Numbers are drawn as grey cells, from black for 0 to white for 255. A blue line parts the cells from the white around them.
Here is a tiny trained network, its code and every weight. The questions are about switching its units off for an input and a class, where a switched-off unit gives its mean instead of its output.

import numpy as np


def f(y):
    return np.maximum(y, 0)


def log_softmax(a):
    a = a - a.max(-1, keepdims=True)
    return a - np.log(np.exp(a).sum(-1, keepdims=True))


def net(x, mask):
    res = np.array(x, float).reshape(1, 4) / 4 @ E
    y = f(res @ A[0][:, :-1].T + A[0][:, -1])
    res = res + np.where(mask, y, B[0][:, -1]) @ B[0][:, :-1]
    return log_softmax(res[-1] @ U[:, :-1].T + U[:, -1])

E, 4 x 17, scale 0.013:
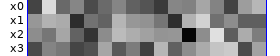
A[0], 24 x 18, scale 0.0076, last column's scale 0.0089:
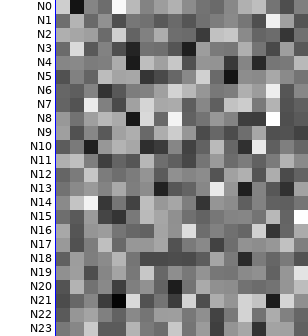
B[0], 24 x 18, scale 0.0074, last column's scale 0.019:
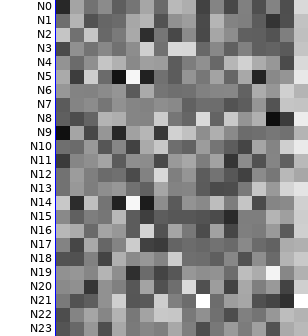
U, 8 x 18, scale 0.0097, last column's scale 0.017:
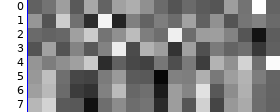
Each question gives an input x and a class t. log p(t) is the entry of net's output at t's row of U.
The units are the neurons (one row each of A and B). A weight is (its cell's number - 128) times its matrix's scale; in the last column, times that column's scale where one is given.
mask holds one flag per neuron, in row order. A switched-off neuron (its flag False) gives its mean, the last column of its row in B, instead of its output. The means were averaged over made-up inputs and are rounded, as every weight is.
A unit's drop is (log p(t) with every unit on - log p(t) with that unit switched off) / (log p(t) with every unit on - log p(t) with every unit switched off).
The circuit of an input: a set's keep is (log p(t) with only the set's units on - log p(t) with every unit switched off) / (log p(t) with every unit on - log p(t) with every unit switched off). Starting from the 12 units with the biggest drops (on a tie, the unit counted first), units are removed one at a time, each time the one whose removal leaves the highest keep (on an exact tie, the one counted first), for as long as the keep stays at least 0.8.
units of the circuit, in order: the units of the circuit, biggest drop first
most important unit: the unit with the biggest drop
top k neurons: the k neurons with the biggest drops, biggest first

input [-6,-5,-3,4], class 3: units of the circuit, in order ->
[N0]
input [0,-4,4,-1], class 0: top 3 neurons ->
[N14; N22; N2]
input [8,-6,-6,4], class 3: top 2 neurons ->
[N20; N3]
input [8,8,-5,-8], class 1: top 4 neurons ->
[N14; N2; N21; N11]
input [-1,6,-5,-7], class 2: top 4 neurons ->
[N8; N5; N4; N17]
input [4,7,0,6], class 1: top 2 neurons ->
[N14; N8]
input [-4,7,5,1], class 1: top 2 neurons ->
[N14; N10]
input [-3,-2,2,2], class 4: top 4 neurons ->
[N8; N3; N1; N14]
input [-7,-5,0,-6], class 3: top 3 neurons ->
[N0; N21; N9]
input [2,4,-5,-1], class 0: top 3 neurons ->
[N5; N13; N18]
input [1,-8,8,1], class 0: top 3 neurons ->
[N22; N14; N23]
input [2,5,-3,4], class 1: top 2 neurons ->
[N14; N8]
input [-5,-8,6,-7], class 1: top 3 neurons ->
[N5; N17; N21]
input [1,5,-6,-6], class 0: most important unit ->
N13
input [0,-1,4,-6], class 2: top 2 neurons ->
[N8; N4]
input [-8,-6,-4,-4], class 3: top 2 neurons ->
[N0; N16]
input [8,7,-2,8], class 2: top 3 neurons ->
[N21; N5; N0]
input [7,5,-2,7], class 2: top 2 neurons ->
[N21; N0]
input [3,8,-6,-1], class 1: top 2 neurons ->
[N14; N2]
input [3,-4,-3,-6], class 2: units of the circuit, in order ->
[N8]
